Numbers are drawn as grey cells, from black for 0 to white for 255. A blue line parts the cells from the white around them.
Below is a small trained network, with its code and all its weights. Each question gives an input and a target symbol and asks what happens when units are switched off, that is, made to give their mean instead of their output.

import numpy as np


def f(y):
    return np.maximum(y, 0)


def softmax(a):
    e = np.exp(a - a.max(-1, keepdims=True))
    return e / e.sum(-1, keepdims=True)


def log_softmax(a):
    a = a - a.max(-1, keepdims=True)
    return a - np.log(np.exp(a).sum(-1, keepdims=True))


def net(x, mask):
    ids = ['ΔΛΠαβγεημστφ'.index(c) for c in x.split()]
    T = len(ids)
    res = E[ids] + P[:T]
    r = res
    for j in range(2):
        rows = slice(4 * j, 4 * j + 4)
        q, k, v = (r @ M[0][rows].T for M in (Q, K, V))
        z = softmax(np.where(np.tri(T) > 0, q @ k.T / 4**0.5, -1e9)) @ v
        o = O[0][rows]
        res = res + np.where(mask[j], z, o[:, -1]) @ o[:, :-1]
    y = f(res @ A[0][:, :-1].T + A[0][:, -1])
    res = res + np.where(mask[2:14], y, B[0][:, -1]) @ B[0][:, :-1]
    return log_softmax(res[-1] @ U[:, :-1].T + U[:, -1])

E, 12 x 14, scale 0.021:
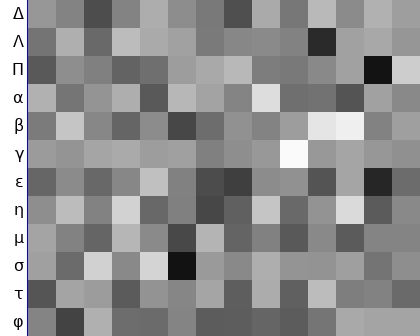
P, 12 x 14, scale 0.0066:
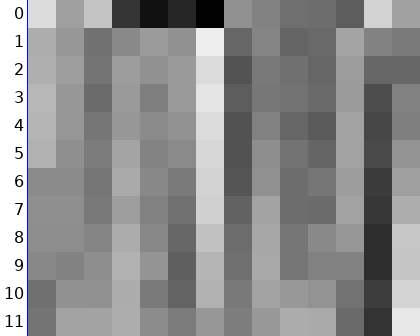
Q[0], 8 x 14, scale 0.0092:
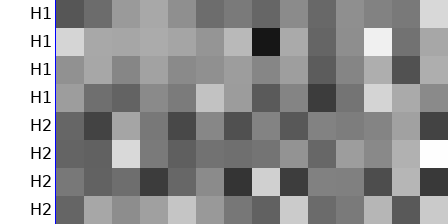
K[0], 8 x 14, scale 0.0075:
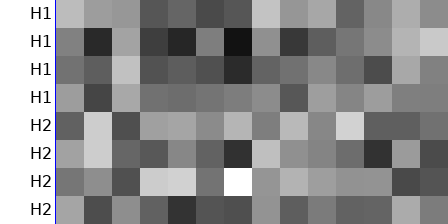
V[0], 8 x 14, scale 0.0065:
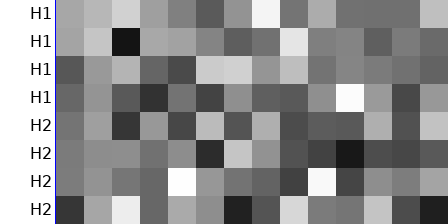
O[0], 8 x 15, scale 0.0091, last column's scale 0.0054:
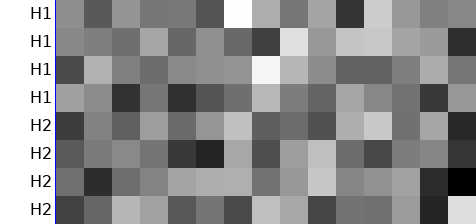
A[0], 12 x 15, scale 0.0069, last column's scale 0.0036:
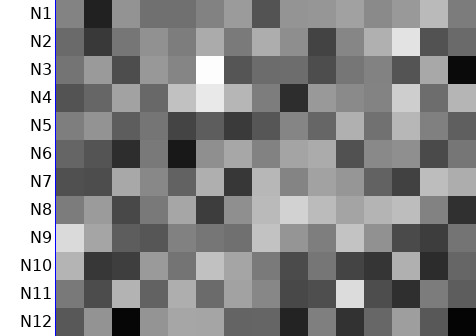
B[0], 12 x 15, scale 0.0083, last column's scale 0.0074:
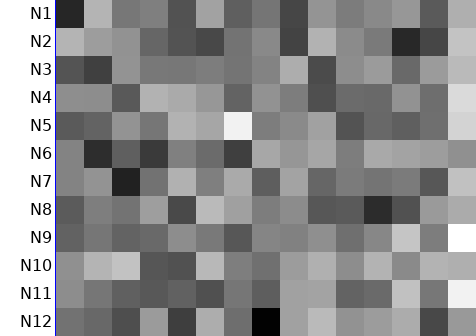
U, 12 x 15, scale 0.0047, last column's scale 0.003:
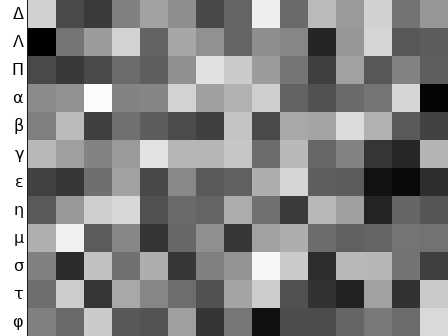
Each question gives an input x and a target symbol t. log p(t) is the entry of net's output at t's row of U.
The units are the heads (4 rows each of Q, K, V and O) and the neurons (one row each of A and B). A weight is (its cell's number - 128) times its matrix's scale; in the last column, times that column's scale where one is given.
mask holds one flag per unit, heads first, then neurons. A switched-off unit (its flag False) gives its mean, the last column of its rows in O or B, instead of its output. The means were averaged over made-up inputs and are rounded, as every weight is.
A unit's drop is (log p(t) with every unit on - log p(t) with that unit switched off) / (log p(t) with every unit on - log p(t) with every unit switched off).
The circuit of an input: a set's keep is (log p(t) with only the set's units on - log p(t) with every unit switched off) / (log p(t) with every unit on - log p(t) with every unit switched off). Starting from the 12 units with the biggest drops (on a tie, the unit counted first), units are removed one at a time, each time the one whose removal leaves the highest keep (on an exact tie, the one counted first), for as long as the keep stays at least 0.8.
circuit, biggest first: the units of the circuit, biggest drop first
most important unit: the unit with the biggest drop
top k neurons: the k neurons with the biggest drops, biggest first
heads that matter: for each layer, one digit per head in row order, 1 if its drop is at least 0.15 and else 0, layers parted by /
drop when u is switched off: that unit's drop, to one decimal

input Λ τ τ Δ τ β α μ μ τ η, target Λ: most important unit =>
H1
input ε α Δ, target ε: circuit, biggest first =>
H2, N2
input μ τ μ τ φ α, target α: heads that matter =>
10
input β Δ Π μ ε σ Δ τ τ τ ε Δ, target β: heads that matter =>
11
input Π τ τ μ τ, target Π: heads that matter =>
11
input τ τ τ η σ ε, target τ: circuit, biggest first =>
H2, H1
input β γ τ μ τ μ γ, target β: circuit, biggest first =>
H1, N9
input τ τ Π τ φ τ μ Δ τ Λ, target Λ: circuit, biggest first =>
N12, H2
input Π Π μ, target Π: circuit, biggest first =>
H1, H2
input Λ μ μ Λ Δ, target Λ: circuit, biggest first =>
H1, N1
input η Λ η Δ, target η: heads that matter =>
01
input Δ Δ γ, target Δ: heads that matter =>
11
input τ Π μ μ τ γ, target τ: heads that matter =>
11
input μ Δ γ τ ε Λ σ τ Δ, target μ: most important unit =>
H2
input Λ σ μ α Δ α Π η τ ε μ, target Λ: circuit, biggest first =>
H1, H2, N1
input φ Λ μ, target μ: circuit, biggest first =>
H1, N10, N12, N11
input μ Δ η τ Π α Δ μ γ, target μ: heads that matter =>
01
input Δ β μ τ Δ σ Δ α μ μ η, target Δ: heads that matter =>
11
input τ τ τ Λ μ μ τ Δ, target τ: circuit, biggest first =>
H1, H2
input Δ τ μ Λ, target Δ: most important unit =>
H2
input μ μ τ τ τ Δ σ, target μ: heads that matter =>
01
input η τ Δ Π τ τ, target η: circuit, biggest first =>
H2, N2
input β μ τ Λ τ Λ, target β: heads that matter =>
10
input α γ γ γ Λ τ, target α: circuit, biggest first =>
H1, H2
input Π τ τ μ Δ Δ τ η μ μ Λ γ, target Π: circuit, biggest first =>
H1, H2
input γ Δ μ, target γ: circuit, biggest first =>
H2, N2
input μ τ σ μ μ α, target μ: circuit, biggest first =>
H2
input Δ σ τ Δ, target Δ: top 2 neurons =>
N3, N9
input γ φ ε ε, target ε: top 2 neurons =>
N12, N3
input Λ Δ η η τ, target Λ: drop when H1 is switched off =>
0.7
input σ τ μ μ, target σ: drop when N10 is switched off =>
0.0
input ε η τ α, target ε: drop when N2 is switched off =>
0.4
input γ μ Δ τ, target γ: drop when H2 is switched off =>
0.7
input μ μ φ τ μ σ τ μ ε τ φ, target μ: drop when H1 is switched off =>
-0.1
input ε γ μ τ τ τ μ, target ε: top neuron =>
N2
